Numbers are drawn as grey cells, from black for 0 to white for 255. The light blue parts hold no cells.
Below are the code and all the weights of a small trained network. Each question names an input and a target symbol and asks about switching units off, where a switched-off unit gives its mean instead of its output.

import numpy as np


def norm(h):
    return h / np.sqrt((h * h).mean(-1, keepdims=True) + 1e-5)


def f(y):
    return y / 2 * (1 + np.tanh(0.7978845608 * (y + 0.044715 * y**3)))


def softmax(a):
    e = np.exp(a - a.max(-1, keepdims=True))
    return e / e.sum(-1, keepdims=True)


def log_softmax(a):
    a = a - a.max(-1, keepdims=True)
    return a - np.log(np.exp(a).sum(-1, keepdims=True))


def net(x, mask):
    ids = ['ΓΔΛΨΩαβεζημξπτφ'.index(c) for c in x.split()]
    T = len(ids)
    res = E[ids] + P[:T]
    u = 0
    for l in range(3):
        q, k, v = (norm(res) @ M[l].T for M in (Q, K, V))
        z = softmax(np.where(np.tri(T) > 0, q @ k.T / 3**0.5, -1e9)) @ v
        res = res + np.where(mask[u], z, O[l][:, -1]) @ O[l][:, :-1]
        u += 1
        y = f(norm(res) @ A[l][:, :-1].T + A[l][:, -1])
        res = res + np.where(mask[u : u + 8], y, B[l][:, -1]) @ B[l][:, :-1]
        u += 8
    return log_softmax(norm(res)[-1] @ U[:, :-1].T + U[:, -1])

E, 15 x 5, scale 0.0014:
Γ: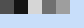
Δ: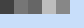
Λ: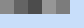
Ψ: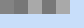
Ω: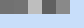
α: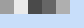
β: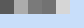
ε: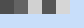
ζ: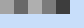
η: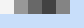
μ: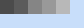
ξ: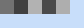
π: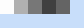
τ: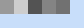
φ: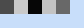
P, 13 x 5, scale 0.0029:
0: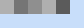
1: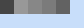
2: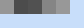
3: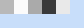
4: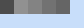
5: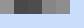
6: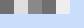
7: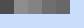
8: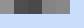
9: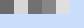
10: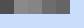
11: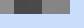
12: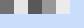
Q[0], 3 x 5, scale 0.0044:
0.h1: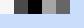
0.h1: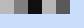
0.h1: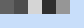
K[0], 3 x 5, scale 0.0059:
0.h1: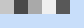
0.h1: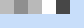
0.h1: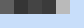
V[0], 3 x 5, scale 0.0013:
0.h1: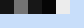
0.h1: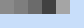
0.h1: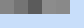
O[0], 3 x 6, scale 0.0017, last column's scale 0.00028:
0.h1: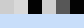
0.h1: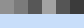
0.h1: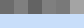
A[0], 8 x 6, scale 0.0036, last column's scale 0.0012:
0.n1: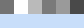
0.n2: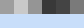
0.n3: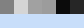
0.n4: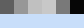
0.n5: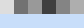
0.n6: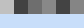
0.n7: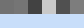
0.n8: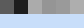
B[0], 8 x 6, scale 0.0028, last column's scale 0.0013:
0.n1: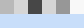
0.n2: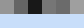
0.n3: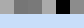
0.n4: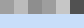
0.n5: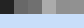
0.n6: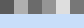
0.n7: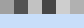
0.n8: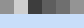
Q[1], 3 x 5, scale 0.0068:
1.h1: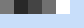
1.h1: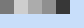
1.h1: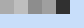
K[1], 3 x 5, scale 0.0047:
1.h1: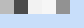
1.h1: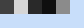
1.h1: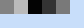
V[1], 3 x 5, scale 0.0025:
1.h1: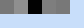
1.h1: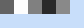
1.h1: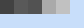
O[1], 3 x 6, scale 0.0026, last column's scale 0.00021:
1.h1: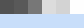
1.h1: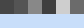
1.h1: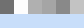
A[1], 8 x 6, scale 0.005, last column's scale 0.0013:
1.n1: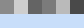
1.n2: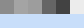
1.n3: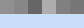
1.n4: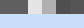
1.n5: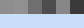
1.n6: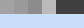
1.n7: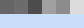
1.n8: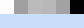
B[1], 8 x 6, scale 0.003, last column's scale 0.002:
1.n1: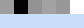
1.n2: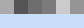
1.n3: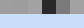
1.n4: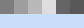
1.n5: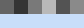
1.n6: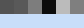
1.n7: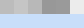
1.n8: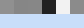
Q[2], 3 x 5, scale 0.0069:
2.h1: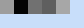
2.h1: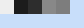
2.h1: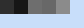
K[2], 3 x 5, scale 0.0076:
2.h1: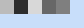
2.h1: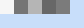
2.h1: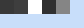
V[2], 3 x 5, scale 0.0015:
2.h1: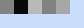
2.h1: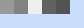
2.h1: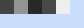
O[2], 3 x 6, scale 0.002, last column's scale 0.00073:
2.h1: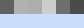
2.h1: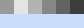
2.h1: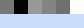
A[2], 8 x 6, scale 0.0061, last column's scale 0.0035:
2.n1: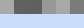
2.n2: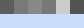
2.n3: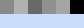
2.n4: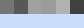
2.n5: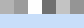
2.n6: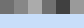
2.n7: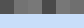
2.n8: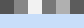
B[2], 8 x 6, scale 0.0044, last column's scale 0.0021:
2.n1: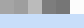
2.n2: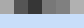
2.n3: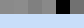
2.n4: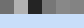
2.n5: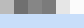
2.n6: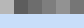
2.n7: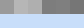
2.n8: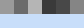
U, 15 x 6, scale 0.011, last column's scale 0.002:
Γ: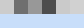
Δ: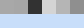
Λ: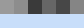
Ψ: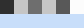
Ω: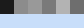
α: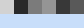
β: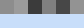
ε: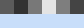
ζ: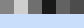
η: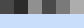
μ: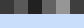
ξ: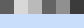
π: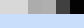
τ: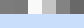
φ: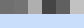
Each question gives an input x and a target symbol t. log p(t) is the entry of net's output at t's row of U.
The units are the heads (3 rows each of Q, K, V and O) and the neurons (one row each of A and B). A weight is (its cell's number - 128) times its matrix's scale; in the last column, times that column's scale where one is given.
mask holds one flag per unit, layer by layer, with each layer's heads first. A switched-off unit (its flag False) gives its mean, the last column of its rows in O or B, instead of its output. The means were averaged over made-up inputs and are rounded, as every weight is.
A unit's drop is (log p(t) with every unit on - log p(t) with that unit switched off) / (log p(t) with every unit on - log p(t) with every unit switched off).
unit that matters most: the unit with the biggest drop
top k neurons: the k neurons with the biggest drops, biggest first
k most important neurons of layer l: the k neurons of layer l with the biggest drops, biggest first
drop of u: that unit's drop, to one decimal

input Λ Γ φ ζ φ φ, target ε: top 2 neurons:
0.n6; 0.n1
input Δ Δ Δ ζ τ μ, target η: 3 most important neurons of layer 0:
0.n1; 0.n8; 0.n4
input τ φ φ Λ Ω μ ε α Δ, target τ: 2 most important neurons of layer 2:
2.n2; 2.n5
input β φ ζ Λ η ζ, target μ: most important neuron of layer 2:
2.n5
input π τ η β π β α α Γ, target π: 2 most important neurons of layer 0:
0.n5; 0.n8
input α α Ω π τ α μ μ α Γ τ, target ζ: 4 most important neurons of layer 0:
0.n3; 0.n2; 0.n8; 0.n7
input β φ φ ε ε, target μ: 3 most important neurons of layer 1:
1.n3; 1.n8; 1.n6
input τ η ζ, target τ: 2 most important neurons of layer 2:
2.n2; 2.n4
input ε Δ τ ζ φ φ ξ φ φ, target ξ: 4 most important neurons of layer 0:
0.n8; 0.n3; 0.n1; 0.n7
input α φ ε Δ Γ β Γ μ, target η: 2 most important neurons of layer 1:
1.n3; 1.n8
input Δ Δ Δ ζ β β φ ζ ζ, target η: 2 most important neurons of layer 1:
1.n8; 1.n5
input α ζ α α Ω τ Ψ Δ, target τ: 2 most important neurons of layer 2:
2.n8; 2.n2
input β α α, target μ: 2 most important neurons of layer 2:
2.n5; 2.n2
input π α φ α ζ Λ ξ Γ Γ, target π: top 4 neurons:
0.n5; 0.n8; 0.n2; 0.n6
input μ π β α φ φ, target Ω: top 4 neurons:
0.n8; 0.n3; 0.n1; 0.n6
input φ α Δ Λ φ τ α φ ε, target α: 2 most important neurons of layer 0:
0.n7; 0.n1
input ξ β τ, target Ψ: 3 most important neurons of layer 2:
2.n5; 2.n2; 2.n1
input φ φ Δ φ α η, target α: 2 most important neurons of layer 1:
1.n8; 1.n6
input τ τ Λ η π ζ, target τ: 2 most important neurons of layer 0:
0.n6; 0.n8
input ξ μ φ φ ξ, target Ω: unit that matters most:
1.n3
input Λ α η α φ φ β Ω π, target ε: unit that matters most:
0.h1
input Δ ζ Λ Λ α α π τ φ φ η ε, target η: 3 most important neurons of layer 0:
0.n1; 0.n8; 0.n4
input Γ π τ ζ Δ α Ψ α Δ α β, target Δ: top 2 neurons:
1.n1; 0.n1
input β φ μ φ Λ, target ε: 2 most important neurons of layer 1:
1.n3; 1.n6
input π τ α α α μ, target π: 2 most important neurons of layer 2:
2.n5; 2.n2
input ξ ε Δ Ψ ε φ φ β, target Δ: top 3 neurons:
0.n1; 1.n1; 2.n4
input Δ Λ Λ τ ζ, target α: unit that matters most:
0.n3
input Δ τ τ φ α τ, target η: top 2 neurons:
0.n1; 1.n8
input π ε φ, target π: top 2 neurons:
0.n5; 0.n3
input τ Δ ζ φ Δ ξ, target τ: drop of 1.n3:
0.1
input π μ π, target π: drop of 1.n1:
0.3
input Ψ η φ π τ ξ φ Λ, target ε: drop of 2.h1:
0.0
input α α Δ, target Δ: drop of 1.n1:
0.1
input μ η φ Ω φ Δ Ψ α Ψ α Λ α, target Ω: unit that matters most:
0.n8
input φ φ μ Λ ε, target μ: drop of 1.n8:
0.2
